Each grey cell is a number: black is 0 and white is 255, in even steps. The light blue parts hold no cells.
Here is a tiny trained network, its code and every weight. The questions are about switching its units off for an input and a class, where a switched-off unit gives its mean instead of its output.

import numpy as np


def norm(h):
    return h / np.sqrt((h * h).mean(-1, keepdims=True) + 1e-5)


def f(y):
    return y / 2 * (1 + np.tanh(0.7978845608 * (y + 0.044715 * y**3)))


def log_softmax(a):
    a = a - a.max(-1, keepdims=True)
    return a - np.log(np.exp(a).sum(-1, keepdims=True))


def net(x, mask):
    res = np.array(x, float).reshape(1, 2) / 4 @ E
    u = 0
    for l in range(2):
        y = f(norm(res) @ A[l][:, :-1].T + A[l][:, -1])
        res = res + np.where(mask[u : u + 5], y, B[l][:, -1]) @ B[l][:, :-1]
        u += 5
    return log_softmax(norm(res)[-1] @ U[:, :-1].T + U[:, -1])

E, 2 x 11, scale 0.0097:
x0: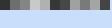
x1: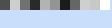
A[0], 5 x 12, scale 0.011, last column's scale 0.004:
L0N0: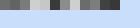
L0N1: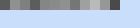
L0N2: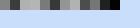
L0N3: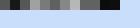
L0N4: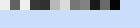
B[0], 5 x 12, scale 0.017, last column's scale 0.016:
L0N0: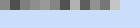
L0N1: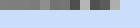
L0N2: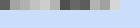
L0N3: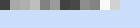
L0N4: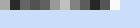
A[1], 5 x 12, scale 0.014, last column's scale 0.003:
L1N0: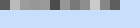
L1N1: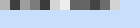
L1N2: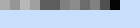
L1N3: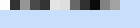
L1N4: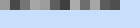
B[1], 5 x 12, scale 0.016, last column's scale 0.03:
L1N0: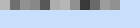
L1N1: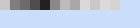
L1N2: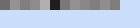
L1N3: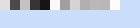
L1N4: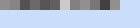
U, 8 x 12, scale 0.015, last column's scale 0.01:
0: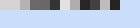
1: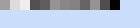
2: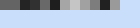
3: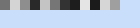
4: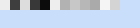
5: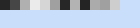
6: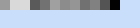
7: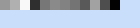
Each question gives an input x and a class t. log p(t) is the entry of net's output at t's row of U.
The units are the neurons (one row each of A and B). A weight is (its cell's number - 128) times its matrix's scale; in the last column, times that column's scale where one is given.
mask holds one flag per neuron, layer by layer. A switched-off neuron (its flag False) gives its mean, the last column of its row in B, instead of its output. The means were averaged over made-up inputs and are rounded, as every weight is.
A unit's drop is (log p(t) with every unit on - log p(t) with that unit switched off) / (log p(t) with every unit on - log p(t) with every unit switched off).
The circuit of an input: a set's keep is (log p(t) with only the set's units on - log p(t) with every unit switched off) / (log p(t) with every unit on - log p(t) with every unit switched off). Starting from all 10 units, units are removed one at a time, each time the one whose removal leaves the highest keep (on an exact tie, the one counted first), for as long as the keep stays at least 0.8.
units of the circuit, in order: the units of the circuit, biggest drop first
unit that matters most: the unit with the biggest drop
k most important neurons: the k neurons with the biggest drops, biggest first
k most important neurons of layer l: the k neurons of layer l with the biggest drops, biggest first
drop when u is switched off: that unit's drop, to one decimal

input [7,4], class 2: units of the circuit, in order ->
[L0N3; L1N3; L1N4]
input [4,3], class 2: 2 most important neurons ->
[L0N3; L0N4]
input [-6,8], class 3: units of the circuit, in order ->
[L0N4; L1N3; L1N1]
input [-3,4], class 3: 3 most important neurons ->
[L0N4; L1N3; L1N1]
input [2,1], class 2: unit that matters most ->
L0N4
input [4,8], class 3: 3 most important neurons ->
[L1N3; L0N4; L1N1]
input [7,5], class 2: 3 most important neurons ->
[L0N3; L1N3; L0N4]
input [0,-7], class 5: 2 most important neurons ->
[L0N2; L0N3]
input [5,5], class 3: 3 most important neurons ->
[L1N3; L0N4; L0N1]
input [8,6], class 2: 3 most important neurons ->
[L0N3; L1N3; L0N2]
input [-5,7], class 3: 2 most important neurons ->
[L0N4; L1N3]
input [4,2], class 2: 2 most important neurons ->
[L0N4; L1N3]
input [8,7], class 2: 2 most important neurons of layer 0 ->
[L0N2; L0N3]
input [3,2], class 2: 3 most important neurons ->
[L0N3; L0N4; L1N3]
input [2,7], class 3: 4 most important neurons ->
[L0N4; L1N3; L1N1; L0N1]
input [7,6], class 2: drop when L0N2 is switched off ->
0.9
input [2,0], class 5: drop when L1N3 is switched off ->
0.2
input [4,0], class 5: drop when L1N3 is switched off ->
0.2
